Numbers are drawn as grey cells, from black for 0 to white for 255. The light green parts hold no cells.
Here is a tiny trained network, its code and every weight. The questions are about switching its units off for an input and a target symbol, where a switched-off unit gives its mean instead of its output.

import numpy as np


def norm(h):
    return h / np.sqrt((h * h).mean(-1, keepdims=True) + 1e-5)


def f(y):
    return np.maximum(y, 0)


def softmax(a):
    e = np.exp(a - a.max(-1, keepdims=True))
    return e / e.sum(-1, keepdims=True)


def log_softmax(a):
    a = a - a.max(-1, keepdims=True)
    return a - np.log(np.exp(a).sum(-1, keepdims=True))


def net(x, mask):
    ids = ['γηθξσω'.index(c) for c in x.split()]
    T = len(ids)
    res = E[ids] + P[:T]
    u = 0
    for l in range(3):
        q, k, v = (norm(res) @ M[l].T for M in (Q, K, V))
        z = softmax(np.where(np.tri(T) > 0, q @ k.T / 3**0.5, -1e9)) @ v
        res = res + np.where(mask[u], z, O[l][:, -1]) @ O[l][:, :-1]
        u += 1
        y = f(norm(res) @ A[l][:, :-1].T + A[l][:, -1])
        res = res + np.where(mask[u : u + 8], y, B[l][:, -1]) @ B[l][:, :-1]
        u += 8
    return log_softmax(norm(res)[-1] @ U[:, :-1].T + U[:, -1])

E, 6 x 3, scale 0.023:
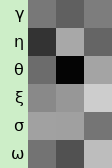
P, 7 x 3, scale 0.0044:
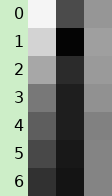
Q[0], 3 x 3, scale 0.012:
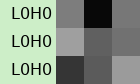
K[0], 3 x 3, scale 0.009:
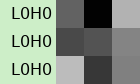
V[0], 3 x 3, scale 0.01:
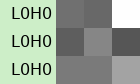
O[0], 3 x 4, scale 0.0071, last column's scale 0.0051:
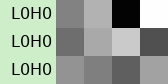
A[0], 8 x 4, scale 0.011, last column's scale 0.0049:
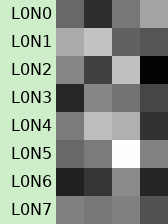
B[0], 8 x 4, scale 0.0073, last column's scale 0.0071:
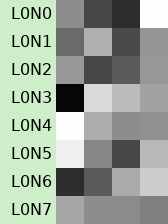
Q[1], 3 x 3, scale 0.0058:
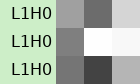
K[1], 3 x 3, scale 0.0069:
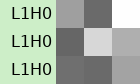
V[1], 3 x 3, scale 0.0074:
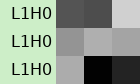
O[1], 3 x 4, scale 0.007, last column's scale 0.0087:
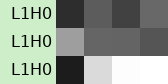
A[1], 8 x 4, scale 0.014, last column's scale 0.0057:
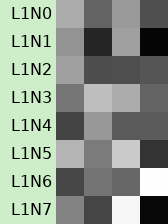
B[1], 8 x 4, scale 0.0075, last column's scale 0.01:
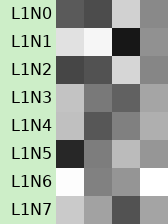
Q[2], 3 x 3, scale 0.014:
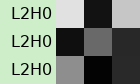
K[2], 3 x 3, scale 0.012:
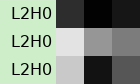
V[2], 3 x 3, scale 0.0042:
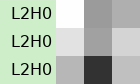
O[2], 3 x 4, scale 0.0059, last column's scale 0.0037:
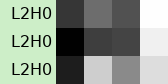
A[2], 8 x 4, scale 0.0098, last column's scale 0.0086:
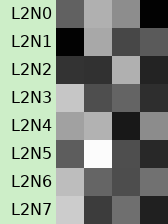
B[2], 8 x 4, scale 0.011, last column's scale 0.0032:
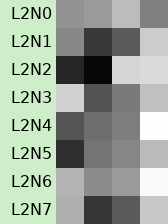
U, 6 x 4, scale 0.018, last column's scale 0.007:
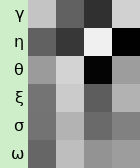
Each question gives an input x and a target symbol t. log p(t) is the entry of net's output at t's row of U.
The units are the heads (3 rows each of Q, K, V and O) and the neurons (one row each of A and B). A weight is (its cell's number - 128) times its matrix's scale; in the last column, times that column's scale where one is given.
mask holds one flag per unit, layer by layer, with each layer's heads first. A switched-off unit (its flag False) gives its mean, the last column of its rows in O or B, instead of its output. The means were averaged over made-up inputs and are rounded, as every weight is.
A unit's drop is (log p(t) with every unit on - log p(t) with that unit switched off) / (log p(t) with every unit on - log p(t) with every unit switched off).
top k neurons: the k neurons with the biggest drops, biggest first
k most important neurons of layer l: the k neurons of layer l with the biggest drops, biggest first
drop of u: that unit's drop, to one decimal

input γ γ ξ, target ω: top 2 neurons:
L1N6, L1N5
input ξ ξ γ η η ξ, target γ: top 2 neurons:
L0N5, L0N3
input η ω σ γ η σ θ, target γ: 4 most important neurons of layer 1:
L1N1, L1N6, L1N5, L1N7
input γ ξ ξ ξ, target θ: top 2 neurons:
L0N1, L2N2
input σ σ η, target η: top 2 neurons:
L0N6, L1N6
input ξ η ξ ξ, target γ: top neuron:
L0N3
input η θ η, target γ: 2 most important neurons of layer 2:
L2N1, L2N2
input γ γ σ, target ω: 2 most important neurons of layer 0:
L0N3, L0N6
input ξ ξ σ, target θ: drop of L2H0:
0.1
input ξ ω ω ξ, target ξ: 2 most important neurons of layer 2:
L2N5, L2N4
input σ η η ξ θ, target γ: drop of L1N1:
0.9
